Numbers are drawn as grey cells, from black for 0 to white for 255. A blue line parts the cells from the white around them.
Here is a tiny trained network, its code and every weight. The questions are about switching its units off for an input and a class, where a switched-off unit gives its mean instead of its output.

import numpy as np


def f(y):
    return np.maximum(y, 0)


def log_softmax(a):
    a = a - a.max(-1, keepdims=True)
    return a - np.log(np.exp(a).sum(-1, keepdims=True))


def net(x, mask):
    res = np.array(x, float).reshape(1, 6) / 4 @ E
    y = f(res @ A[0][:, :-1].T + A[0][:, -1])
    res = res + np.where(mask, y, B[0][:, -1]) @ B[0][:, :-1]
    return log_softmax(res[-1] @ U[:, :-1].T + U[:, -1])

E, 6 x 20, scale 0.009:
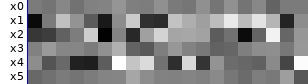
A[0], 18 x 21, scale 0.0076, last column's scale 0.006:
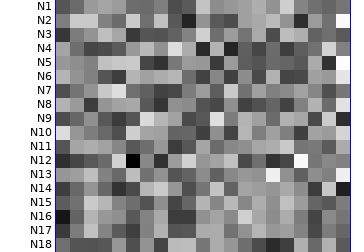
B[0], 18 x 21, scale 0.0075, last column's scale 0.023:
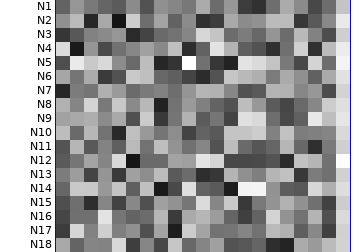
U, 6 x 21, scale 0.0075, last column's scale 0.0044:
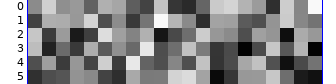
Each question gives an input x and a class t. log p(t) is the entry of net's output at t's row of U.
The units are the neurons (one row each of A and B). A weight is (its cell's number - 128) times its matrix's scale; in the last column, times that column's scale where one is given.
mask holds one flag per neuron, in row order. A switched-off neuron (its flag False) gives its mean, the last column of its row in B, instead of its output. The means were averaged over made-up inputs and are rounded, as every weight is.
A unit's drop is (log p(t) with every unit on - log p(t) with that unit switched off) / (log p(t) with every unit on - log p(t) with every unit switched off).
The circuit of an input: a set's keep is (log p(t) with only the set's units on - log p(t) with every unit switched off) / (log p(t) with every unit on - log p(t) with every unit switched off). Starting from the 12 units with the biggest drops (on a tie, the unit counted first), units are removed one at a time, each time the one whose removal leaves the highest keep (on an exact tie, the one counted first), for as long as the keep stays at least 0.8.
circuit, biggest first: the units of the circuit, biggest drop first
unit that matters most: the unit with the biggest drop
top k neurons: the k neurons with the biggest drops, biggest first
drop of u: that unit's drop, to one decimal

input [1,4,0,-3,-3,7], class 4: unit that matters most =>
N12
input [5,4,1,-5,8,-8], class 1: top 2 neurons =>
N2, N13
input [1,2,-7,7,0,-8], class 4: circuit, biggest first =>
N5, N9
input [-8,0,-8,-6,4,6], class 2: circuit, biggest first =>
N5, N6
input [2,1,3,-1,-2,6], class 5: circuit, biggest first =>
N14, N9
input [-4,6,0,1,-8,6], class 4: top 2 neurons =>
N11, N12
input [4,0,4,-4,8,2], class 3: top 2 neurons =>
N4, N5
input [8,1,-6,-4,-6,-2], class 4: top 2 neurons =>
N14, N9
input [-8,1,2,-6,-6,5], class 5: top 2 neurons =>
N14, N9
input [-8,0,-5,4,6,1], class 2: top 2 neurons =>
N4, N5
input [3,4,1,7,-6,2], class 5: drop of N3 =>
0.2
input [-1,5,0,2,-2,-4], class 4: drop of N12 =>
0.2
